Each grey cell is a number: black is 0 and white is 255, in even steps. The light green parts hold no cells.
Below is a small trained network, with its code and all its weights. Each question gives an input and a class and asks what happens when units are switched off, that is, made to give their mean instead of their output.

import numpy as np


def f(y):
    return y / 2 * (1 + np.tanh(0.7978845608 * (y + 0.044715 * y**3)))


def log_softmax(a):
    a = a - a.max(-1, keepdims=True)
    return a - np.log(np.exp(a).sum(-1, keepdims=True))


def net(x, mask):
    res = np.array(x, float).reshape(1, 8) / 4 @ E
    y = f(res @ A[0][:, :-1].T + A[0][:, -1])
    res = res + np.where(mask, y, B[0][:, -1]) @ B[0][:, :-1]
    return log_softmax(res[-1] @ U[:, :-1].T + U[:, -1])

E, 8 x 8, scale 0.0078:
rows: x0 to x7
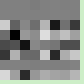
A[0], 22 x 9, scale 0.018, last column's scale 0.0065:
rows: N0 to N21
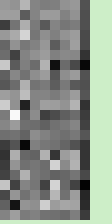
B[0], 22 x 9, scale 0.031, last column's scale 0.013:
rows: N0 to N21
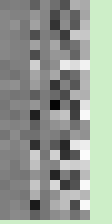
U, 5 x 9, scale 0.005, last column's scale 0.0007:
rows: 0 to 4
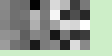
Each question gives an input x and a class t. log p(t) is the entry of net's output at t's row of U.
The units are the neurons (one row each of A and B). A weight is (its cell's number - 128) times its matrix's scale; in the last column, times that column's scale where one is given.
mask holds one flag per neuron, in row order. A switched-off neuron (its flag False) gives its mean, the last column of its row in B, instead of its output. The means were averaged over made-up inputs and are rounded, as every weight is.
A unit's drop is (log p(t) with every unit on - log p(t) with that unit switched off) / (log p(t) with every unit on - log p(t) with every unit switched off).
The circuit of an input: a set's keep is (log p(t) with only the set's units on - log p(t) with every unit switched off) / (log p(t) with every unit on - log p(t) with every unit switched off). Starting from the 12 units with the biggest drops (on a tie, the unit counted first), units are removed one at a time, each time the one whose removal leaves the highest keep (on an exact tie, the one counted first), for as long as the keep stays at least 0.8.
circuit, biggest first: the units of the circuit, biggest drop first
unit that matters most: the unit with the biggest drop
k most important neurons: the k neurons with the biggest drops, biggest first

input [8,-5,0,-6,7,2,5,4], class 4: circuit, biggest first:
[N14]
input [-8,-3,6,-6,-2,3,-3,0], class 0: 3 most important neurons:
[N11, N16, N19]
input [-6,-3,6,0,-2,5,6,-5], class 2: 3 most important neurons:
[N6, N18, N10]
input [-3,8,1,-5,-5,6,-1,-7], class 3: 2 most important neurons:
[N17, N18]
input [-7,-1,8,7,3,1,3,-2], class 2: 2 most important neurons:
[N6, N11]
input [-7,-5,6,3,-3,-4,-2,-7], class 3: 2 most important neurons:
[N8, N17]
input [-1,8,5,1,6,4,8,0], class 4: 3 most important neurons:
[N14, N16, N18]
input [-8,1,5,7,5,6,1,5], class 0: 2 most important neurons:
[N20, N18]
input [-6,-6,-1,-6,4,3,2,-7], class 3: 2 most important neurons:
[N17, N2]
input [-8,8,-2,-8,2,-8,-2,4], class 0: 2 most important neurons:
[N11, N15]
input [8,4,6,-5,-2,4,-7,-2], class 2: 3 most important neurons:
[N6, N20, N18]
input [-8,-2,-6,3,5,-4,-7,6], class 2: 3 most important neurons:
[N16, N19, N17]
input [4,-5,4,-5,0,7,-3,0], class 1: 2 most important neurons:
[N15, N20]
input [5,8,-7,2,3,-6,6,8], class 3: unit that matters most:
N10
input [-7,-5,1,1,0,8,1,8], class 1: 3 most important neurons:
[N15, N7, N4]
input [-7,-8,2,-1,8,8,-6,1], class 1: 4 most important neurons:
[N15, N7, N4, N3]
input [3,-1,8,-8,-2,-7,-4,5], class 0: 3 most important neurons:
[N11, N15, N16]
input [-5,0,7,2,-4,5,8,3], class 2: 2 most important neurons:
[N6, N18]
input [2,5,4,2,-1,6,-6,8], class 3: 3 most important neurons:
[N10, N18, N1]
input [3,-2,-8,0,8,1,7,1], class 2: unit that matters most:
N16
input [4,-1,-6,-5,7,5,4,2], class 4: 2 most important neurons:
[N14, N6]
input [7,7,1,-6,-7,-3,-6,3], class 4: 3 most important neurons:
[N3, N20, N9]
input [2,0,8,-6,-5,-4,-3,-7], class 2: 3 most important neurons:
[N6, N10, N20]
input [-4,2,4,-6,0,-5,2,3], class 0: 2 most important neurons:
[N11, N15]
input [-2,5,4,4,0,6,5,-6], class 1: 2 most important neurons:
[N15, N10]
